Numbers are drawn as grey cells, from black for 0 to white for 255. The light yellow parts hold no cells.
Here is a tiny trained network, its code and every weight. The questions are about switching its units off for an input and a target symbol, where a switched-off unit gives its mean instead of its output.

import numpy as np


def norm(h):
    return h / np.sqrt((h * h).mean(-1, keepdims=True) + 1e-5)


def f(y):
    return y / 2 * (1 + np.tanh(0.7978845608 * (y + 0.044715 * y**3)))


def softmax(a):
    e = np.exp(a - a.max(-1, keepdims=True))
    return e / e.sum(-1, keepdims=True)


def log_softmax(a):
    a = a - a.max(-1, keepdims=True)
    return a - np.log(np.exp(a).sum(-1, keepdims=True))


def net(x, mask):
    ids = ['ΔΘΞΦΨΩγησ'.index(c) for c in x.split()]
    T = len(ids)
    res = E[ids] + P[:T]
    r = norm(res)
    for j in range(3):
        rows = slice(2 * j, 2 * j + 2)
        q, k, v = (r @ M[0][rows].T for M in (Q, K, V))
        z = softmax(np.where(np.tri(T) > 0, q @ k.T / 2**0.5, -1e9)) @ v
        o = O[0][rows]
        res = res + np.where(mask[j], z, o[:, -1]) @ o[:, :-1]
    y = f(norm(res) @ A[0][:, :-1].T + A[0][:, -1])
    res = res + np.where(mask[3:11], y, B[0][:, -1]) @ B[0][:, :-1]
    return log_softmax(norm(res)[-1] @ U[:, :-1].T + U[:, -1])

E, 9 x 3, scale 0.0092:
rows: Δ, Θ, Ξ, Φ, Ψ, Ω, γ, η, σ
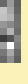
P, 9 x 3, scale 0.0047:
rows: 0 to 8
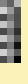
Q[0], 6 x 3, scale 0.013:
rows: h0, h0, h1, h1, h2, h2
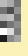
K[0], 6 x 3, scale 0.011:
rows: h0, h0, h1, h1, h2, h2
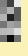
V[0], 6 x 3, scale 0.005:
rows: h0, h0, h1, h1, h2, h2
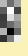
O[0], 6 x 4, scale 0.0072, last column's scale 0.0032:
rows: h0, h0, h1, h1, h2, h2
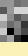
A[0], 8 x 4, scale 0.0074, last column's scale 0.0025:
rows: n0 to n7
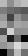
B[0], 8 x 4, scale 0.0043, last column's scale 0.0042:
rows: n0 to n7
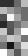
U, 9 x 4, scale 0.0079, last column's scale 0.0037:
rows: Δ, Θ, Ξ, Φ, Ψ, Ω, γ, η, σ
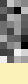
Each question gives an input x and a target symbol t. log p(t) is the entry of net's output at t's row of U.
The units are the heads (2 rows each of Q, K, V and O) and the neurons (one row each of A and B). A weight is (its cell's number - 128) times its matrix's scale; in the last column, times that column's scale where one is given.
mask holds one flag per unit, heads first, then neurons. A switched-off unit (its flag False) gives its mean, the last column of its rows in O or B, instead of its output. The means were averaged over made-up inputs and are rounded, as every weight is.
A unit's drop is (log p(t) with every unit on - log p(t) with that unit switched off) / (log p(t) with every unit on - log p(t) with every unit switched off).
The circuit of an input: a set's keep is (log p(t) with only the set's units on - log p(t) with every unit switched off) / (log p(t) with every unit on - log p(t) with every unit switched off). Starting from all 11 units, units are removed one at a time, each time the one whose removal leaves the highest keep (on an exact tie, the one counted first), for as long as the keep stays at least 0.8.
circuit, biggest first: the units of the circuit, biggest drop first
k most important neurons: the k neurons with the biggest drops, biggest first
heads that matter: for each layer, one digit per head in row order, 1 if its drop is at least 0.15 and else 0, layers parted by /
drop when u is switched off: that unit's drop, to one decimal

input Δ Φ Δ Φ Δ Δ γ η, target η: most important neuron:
n6
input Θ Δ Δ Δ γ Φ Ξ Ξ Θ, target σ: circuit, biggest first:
n4, h2, h0
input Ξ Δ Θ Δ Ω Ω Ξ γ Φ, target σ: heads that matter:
001
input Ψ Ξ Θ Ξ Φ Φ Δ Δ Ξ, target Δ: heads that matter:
001
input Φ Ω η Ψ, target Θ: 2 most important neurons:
n4, n7
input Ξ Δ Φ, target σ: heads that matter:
000
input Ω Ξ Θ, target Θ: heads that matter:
100
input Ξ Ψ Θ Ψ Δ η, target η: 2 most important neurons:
n7, n6
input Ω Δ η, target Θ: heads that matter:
001
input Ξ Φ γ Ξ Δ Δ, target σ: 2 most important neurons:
n4, n7
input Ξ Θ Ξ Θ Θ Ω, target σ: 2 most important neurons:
n7, n0
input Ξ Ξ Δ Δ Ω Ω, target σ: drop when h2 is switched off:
0.2
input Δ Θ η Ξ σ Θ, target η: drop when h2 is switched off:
0.1
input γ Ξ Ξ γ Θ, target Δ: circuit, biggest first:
h2
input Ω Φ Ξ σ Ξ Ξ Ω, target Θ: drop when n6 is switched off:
0.1
